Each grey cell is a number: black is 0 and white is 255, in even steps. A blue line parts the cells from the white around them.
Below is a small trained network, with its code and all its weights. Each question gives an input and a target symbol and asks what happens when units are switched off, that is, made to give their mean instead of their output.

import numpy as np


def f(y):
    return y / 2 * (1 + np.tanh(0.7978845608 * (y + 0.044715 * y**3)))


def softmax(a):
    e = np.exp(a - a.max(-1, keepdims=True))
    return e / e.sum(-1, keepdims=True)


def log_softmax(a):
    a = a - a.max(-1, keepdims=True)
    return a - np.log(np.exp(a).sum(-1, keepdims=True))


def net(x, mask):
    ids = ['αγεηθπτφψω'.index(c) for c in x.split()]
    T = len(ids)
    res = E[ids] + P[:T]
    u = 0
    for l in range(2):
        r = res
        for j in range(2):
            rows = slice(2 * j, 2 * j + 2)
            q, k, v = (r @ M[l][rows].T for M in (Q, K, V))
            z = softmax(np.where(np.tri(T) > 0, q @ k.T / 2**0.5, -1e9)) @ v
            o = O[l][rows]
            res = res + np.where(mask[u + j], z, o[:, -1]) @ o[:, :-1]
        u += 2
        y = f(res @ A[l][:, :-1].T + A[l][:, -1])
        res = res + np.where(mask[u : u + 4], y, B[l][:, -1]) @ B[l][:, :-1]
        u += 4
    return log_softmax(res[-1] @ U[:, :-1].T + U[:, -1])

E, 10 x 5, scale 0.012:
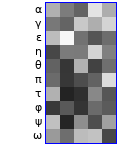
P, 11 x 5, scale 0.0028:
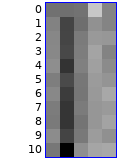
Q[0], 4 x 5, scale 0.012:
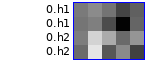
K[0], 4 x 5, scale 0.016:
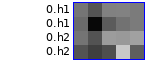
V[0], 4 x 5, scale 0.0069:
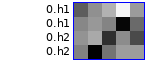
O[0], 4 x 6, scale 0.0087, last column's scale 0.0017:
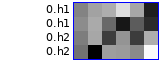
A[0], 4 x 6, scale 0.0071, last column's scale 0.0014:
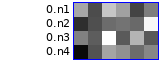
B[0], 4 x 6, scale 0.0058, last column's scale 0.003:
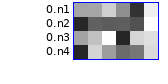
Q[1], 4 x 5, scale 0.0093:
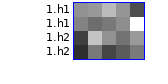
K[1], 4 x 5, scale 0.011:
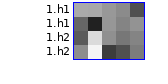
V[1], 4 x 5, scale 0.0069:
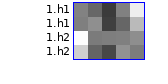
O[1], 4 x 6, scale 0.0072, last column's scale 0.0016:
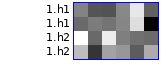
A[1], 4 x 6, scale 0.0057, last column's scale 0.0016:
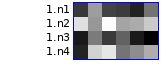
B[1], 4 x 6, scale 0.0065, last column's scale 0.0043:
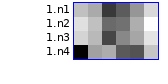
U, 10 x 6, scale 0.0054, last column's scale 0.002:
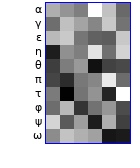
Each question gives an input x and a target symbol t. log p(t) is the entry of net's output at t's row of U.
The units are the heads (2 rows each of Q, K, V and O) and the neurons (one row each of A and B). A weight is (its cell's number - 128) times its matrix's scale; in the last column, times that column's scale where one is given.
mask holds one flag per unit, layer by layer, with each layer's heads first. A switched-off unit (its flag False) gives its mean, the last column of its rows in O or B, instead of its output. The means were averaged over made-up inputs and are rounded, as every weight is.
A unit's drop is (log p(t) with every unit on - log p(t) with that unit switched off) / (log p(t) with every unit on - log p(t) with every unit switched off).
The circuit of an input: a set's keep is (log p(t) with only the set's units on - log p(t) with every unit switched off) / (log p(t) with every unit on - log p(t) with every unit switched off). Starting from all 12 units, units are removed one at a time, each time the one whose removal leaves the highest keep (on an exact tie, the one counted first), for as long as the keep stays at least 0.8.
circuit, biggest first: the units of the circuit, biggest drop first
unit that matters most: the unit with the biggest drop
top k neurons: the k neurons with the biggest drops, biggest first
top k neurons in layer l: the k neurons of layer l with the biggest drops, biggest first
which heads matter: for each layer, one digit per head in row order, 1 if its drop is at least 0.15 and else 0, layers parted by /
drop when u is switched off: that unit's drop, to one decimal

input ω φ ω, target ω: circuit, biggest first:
(1.h1 0.n1 0.h1)
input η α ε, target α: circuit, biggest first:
(0.h1 0.n2)
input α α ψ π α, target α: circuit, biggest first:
(0.h1 1.n2 0.n2)
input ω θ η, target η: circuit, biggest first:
(0.h1 1.h2 0.n4 1.n4)
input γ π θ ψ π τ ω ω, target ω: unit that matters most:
0.n1
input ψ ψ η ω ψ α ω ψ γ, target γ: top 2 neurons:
(0.n3 1.n2)
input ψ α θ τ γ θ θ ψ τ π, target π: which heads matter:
01 / 10
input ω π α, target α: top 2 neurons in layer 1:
(1.n2 1.n4)
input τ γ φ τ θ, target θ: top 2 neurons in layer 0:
(0.n3 0.n4)
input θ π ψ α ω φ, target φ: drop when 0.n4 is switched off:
0.2
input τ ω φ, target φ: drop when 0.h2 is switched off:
0.1
